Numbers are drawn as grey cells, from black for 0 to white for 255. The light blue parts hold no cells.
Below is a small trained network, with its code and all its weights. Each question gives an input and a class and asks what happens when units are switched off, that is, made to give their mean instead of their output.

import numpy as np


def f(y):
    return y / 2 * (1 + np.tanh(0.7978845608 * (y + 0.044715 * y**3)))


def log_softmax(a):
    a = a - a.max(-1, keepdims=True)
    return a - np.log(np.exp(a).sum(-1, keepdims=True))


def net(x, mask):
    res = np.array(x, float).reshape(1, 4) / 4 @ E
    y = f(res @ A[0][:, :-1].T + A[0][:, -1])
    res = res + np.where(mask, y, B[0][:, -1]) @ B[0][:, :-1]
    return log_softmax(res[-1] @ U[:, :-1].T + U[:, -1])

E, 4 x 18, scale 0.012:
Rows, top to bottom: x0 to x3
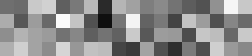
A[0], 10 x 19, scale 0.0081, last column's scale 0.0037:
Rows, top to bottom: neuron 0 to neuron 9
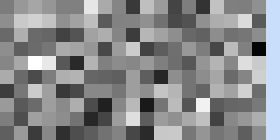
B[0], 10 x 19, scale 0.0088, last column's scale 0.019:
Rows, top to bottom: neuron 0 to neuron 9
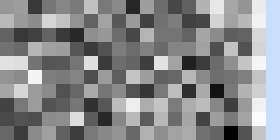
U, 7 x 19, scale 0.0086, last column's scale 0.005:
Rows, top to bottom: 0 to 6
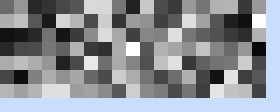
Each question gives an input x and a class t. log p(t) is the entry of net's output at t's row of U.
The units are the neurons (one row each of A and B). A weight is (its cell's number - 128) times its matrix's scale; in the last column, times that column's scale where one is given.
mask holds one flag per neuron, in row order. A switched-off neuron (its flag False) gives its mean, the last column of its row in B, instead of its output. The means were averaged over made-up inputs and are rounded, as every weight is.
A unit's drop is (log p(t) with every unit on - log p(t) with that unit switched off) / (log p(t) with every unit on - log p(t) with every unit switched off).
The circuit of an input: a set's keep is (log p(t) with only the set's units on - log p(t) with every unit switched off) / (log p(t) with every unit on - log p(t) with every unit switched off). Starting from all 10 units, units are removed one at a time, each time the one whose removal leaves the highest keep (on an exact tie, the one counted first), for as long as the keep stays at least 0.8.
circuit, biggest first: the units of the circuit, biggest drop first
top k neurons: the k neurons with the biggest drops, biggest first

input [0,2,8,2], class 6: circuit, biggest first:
neuron 1
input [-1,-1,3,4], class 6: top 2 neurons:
neuron 6; neuron 9
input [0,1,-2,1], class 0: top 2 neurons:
neuron 1; neuron 8
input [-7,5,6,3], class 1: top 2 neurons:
neuron 5; neuron 4
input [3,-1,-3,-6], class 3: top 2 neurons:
neuron 2; neuron 8
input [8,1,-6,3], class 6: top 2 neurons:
neuron 1; neuron 2
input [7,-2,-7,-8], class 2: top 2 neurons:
neuron 9; neuron 4
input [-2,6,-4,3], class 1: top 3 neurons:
neuron 8; neuron 5; neuron 1
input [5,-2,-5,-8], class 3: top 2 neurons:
neuron 8; neuron 2
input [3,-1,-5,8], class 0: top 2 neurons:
neuron 0; neuron 8
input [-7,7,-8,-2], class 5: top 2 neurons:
neuron 3; neuron 4
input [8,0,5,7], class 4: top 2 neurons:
neuron 4; neuron 6
